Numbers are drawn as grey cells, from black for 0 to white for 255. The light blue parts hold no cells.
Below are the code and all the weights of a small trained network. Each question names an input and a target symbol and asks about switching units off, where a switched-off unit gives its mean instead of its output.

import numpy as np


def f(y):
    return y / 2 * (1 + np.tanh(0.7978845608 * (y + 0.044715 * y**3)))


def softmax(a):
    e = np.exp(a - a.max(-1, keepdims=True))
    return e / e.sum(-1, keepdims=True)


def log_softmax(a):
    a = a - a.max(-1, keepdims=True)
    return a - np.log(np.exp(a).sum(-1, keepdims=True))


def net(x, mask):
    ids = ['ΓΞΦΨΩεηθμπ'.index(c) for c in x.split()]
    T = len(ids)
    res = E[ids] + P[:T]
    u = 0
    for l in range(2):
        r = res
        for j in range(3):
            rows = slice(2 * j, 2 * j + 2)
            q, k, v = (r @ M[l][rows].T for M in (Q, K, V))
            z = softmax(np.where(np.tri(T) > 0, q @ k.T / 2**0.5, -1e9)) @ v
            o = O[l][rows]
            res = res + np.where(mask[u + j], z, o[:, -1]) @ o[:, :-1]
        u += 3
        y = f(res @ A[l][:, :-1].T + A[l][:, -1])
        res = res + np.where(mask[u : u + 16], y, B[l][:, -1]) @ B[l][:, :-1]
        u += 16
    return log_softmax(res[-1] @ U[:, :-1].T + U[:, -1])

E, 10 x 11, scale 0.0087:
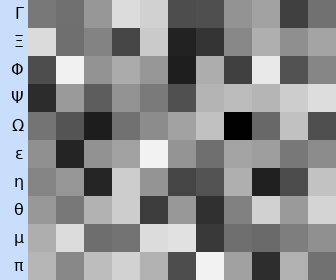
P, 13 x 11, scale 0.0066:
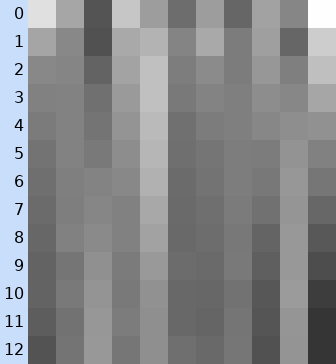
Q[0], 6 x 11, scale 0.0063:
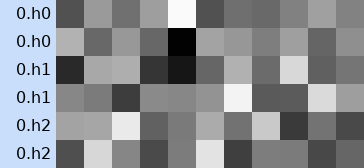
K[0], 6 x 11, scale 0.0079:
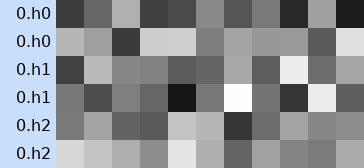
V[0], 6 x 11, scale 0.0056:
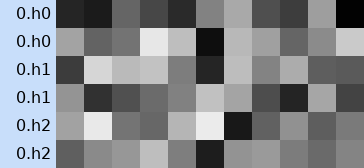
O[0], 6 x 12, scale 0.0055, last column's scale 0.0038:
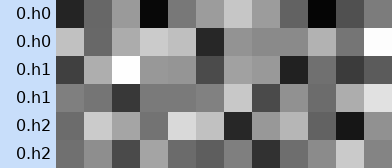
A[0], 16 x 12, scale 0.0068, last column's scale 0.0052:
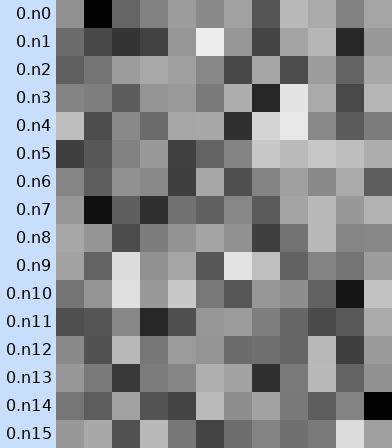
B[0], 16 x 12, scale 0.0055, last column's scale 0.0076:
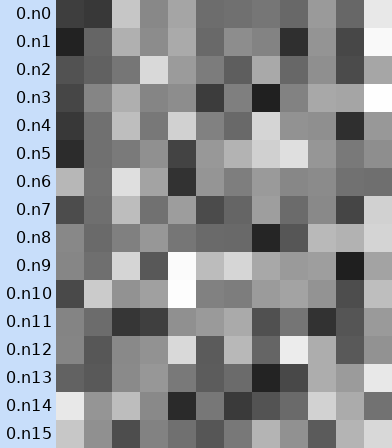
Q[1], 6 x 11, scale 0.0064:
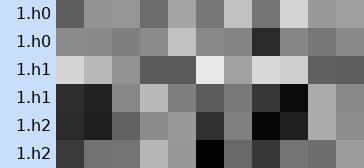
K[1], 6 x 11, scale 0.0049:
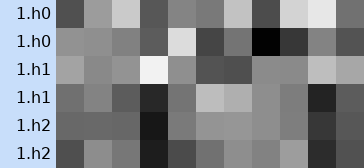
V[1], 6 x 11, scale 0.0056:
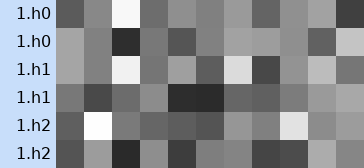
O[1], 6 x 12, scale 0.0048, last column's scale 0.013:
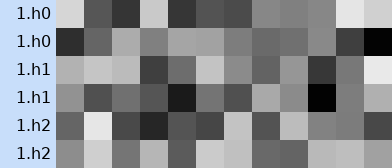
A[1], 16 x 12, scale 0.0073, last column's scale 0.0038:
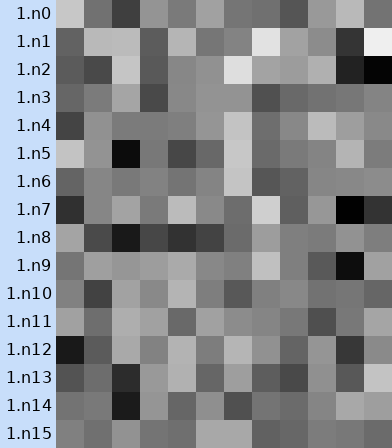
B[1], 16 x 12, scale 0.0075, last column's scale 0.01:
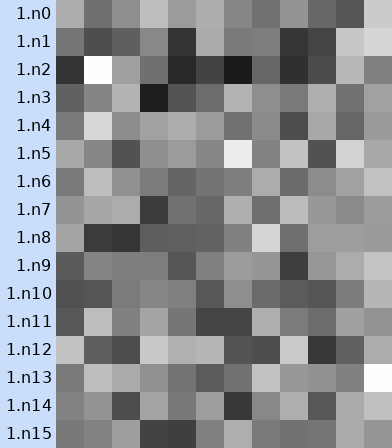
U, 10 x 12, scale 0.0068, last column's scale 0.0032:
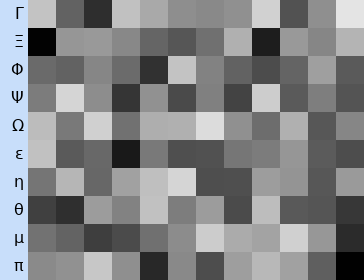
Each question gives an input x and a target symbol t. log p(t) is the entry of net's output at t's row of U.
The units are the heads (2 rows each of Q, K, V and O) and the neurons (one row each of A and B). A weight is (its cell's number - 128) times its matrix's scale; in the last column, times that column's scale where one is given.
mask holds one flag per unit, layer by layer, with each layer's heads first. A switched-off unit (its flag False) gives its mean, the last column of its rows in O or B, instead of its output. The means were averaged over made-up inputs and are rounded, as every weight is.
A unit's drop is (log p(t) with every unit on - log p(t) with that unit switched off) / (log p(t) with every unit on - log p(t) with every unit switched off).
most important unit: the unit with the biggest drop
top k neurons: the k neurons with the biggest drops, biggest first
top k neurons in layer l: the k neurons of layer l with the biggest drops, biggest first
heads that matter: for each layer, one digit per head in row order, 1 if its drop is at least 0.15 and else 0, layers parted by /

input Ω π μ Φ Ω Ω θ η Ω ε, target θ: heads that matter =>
000 / 101
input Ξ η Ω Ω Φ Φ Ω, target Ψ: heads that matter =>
110 / 011
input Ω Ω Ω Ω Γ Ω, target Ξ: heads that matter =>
010 / 000
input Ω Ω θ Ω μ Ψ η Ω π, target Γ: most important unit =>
0.n1
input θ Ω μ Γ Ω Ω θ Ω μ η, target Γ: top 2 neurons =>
[0.n4, 0.n1]
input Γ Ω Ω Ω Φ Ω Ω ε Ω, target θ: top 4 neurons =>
[1.n12, 0.n8, 0.n13, 0.n3]
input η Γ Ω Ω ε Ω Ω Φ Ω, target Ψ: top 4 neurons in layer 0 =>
[0.n8, 0.n13, 0.n3, 0.n9]
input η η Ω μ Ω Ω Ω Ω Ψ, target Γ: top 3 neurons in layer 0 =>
[0.n1, 0.n0, 0.n15]
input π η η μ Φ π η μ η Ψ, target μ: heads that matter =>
101 / 001
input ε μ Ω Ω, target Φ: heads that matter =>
110 / 111
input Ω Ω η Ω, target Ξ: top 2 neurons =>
[1.n13, 1.n6]
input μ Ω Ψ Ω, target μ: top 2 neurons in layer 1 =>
[1.n5, 1.n8]
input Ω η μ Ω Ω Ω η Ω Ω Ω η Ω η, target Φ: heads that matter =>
100 / 100
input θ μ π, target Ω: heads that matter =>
100 / 010
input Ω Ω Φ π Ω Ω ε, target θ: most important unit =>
1.n10
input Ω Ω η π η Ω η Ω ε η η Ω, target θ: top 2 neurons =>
[1.n12, 0.n13]
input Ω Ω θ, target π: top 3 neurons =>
[0.n5, 0.n6, 0.n4]
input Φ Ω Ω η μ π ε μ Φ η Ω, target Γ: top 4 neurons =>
[1.n12, 0.n13, 0.n3, 1.n14]
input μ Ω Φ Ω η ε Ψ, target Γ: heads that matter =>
010 / 000
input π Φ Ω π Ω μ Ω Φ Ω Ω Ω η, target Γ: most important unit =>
0.h1
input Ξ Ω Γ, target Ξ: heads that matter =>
010 / 001
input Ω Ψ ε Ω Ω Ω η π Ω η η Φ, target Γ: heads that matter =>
001 / 100
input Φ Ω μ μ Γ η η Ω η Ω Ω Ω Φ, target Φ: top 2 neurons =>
[1.n1, 0.n10]
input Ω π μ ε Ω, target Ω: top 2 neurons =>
[0.n9, 0.n13]
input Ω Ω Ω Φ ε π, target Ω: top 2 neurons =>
[0.n9, 0.n1]
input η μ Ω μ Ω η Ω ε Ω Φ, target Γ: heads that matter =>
000 / 100
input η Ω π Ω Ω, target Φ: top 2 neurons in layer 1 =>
[1.n0, 1.n15]
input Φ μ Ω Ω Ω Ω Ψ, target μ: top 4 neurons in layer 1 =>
[1.n12, 1.n0, 1.n8, 1.n14]
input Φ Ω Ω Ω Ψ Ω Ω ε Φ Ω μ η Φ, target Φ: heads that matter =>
110 / 000
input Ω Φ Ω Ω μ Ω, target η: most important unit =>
1.n12
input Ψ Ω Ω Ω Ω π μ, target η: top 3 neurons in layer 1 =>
[1.n5, 1.n8, 1.n1]
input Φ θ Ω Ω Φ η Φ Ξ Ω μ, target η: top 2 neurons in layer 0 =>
[0.n7, 0.n0]
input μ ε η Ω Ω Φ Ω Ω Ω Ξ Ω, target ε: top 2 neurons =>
[0.n13, 0.n8]
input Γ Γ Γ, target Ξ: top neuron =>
[1.n9]
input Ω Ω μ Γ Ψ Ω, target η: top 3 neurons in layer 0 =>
[0.n13, 0.n3, 0.n0]
